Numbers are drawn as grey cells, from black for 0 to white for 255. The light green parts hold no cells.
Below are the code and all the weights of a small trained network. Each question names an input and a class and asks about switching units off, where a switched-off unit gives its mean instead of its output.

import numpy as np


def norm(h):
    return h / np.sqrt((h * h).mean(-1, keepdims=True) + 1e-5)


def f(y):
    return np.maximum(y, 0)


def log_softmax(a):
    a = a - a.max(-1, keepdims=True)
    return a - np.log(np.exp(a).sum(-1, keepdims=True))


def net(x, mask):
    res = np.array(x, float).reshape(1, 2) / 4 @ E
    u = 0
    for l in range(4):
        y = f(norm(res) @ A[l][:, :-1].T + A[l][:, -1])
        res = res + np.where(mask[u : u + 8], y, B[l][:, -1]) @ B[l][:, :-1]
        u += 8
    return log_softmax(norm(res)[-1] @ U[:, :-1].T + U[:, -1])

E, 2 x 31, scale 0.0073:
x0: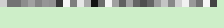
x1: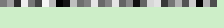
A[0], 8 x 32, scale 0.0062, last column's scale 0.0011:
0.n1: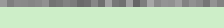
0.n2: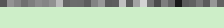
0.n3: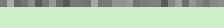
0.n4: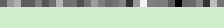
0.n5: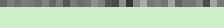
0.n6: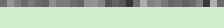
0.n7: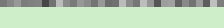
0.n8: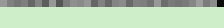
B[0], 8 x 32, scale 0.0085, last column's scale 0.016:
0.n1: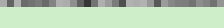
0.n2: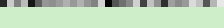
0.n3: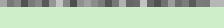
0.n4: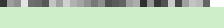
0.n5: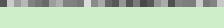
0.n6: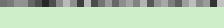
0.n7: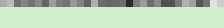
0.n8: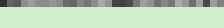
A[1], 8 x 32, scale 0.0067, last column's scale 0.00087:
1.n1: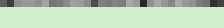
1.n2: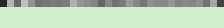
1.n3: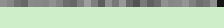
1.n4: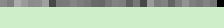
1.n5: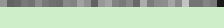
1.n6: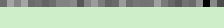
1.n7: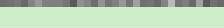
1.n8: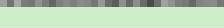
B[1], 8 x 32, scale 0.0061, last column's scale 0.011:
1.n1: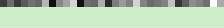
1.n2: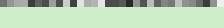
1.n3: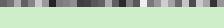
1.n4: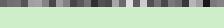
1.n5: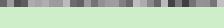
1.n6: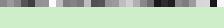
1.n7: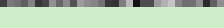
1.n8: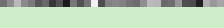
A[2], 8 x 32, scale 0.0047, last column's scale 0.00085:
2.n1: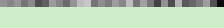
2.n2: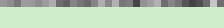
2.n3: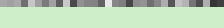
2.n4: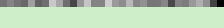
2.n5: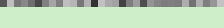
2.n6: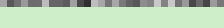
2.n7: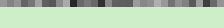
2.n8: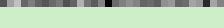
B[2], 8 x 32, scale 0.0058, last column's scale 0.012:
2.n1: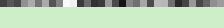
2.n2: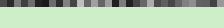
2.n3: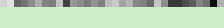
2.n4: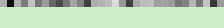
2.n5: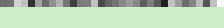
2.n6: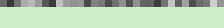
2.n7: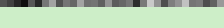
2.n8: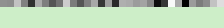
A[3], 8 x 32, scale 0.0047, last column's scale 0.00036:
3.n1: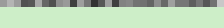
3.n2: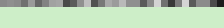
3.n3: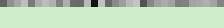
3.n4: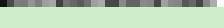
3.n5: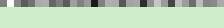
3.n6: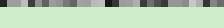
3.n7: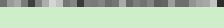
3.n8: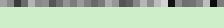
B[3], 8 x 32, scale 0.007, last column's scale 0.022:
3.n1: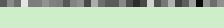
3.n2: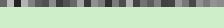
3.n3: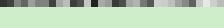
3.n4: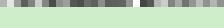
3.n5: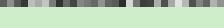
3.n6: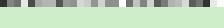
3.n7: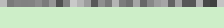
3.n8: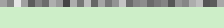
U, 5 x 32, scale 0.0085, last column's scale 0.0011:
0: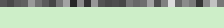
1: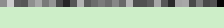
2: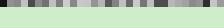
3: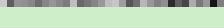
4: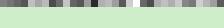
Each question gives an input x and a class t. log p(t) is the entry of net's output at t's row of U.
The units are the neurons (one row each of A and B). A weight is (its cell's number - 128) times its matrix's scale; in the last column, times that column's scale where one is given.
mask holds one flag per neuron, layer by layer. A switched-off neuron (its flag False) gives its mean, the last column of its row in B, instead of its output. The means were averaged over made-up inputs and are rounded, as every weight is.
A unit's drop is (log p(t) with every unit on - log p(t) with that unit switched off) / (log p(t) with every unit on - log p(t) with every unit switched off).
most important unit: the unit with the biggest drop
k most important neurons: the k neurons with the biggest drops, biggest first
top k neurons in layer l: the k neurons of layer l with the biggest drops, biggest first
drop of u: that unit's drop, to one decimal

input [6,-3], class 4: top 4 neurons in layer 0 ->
0.n7; 0.n3; 0.n4; 0.n2
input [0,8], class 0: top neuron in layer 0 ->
0.n2
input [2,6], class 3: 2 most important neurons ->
0.n4; 0.n2
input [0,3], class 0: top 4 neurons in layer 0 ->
0.n5; 0.n6; 0.n2; 0.n4
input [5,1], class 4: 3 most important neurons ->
0.n4; 0.n2; 0.n7
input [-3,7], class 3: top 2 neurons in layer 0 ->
0.n4; 0.n2
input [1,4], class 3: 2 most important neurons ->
0.n4; 0.n2
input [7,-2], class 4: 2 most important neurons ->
0.n7; 0.n4
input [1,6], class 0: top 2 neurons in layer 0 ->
0.n6; 0.n2
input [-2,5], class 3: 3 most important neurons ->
0.n4; 0.n2; 3.n6
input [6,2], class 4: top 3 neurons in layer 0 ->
0.n4; 0.n2; 0.n7
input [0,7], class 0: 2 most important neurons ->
1.n6; 0.n2
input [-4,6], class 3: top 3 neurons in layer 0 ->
0.n4; 0.n2; 0.n3
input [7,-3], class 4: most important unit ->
0.n7
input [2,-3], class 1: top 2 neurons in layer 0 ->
0.n4; 0.n2
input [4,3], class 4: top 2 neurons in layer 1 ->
1.n1; 1.n2
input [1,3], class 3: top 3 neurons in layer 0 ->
0.n4; 0.n2; 0.n7
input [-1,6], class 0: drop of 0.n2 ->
1.1
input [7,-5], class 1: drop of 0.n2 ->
1.1
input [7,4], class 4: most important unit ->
0.n4
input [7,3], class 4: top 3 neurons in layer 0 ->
0.n4; 0.n2; 0.n7
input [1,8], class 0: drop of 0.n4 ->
0.9
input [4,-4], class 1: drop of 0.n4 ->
1.0
